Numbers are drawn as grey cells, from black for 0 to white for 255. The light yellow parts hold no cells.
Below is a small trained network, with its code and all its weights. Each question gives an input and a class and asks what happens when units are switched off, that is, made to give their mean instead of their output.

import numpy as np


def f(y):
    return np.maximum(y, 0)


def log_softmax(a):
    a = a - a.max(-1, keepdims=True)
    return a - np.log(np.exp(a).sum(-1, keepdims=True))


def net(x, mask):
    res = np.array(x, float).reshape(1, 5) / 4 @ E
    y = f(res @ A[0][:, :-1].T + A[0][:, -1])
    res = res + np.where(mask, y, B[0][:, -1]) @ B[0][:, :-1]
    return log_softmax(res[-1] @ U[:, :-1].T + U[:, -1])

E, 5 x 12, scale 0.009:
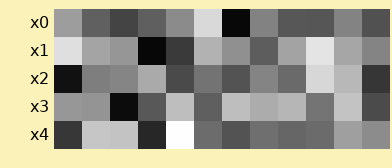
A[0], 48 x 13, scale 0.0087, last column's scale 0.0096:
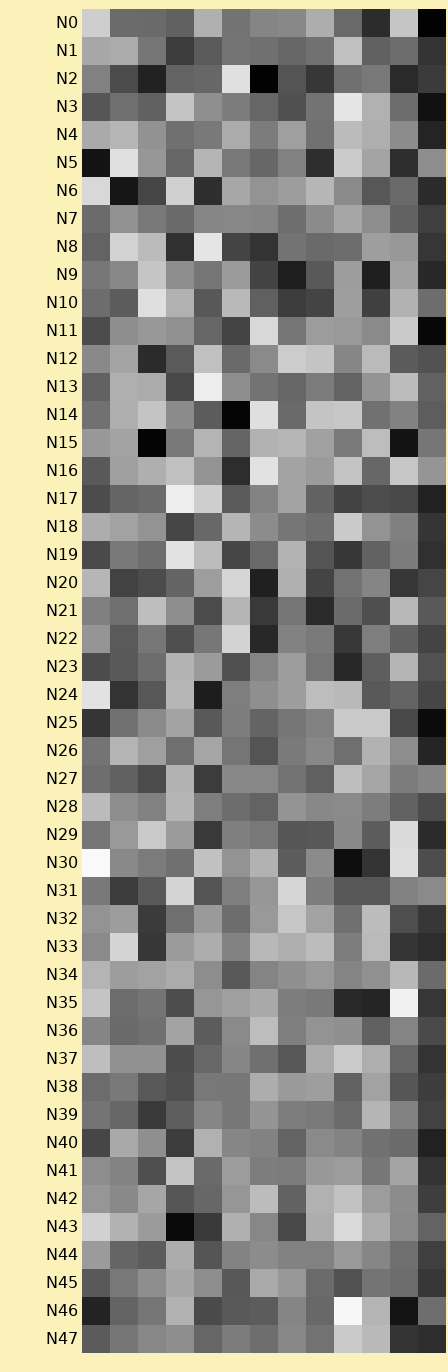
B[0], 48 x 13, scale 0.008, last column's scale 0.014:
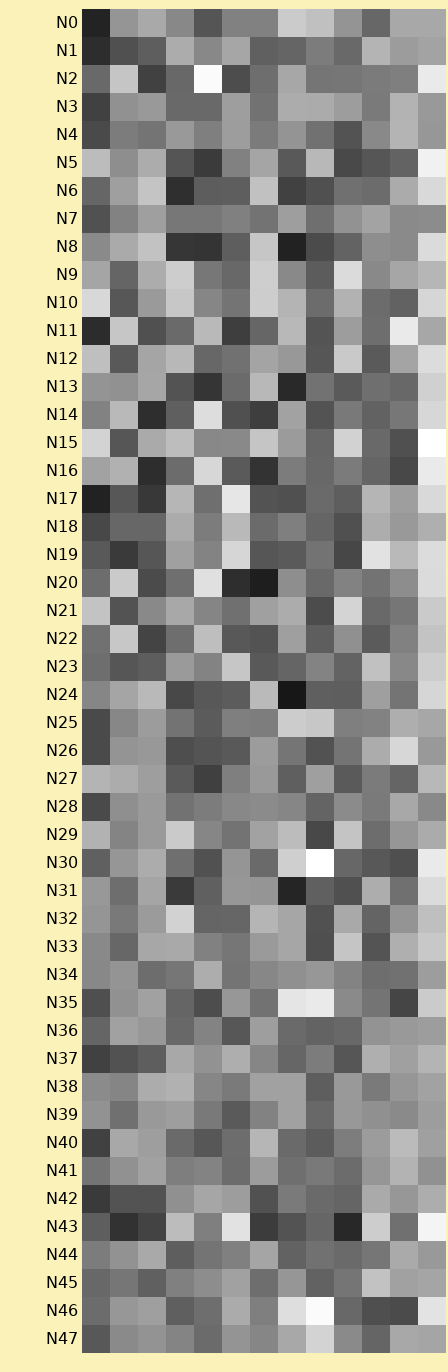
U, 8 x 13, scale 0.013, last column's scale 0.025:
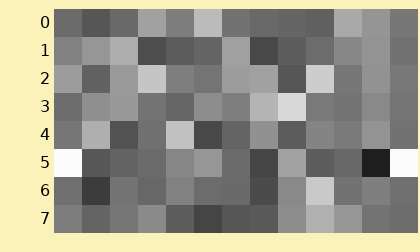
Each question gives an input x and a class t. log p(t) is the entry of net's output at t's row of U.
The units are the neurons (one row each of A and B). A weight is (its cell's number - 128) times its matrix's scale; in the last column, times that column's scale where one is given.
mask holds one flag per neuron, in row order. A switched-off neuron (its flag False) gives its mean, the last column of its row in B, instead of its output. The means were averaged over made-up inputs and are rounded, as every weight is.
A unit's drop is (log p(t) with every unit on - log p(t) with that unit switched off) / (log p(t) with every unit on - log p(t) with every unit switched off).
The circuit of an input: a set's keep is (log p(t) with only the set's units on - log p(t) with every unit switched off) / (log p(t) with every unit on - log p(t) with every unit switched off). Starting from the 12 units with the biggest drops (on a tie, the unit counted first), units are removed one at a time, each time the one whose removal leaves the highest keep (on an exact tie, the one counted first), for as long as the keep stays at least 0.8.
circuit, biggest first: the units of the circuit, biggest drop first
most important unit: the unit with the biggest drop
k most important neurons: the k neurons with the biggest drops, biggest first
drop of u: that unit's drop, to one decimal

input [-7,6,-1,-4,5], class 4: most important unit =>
N14
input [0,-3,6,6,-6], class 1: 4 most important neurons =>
N31; N24; N6; N27
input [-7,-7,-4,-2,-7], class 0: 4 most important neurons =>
N17; N23; N19; N8
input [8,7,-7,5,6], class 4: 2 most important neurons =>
N20; N22
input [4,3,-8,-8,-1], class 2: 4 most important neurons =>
N21; N9; N10; N29
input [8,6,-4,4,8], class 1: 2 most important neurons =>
N8; N13
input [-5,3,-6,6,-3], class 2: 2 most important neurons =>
N15; N46
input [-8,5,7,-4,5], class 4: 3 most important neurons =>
N14; N16; N11
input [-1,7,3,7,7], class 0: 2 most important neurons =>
N43; N37
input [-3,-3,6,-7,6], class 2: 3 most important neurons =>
N10; N9; N29
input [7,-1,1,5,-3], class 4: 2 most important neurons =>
N20; N2
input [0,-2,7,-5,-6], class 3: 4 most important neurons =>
N46; N25; N8; N47
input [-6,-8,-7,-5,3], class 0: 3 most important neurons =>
N19; N17; N23
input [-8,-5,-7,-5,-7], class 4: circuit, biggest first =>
N16
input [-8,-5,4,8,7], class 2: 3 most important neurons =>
N15; N12; N33
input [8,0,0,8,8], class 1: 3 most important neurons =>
N8; N13; N5
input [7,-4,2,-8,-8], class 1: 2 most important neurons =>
N6; N31
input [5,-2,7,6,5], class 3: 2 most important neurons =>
N46; N5
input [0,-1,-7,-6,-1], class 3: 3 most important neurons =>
N30; N35; N15
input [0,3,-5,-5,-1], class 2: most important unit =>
N46
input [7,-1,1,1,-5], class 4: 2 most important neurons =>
N2; N20
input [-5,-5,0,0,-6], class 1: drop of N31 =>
0.3
